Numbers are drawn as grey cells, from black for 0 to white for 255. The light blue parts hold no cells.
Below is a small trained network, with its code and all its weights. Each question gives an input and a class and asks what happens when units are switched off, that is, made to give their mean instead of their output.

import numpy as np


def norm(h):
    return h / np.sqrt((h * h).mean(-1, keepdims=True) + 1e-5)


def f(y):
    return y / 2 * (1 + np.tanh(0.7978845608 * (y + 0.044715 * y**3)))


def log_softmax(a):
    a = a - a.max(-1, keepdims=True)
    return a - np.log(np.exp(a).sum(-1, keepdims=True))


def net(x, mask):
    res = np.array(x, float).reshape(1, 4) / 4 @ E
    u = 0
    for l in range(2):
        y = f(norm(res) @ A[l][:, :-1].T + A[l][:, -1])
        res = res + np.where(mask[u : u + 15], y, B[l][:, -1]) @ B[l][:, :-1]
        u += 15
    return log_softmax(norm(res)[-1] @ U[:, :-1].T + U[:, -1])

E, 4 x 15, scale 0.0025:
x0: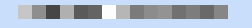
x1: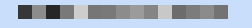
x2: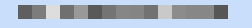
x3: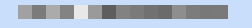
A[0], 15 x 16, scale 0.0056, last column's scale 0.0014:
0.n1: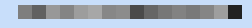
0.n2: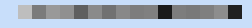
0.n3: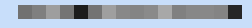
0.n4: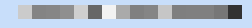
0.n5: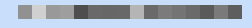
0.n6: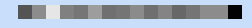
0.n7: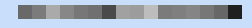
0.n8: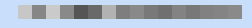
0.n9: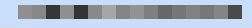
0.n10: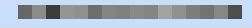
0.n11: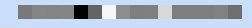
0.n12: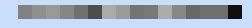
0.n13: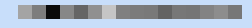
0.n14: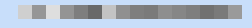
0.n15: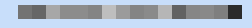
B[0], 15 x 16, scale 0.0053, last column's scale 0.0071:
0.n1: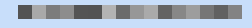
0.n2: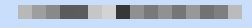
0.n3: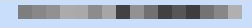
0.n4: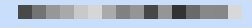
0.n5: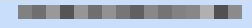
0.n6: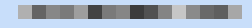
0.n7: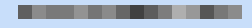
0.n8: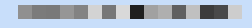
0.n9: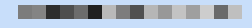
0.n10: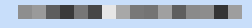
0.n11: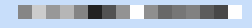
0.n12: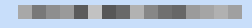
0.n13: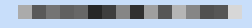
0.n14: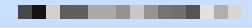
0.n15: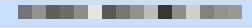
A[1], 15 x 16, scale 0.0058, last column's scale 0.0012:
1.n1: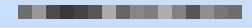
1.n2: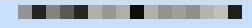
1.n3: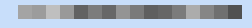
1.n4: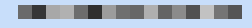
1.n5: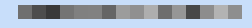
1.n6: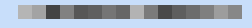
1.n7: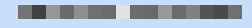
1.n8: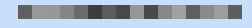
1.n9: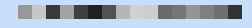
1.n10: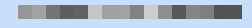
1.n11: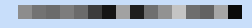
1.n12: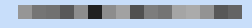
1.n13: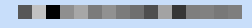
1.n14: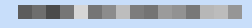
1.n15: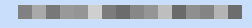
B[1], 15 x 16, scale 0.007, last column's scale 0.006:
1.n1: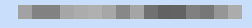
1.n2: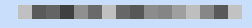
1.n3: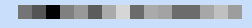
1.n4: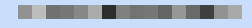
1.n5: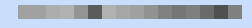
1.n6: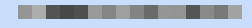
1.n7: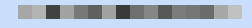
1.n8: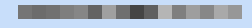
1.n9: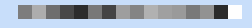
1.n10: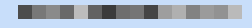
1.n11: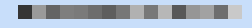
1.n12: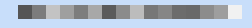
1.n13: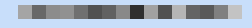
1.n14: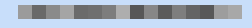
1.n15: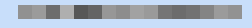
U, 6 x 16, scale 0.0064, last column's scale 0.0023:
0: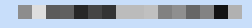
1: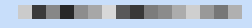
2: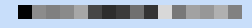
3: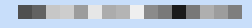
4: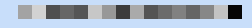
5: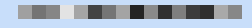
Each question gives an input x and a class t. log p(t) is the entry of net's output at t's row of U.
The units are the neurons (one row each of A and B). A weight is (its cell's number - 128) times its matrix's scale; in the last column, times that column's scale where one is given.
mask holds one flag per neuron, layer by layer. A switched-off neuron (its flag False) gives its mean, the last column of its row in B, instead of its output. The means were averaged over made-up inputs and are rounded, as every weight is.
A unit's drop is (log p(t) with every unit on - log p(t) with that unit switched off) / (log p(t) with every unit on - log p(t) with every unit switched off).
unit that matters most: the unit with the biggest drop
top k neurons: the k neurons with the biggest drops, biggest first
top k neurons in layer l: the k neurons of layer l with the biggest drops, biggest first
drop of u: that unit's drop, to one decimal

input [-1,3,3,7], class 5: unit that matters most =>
0.n13
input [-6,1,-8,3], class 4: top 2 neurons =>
[0.n11 1.n9]
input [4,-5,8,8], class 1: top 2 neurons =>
[0.n11 1.n2]
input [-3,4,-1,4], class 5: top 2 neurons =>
[0.n11 0.n13]
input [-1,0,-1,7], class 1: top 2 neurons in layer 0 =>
[0.n13 0.n11]
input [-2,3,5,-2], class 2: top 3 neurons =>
[0.n4 0.n11 0.n14]
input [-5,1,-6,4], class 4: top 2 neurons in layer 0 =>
[0.n11 0.n14]
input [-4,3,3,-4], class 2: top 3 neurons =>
[0.n4 0.n14 0.n11]
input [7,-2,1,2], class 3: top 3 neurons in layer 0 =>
[0.n4 0.n14 0.n11]
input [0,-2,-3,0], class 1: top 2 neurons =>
[0.n11 0.n2]
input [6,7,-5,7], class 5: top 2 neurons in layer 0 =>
[0.n4 0.n11]
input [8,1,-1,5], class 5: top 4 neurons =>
[0.n4 0.n13 1.n7 1.n12]
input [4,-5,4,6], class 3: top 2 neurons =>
[0.n4 0.n13]
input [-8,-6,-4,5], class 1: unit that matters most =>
0.n2
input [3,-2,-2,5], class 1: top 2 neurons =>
[0.n11 1.n2]
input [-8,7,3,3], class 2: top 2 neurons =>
[0.n4 1.n11]
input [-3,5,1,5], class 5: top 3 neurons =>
[0.n13 0.n11 1.n14]
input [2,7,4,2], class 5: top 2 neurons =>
[1.n13 0.n14]
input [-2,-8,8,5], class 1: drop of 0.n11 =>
0.1
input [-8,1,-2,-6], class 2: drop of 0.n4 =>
0.1
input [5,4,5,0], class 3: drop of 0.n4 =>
0.9
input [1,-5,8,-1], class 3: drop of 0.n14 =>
0.4
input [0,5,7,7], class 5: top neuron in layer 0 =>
[0.n14]
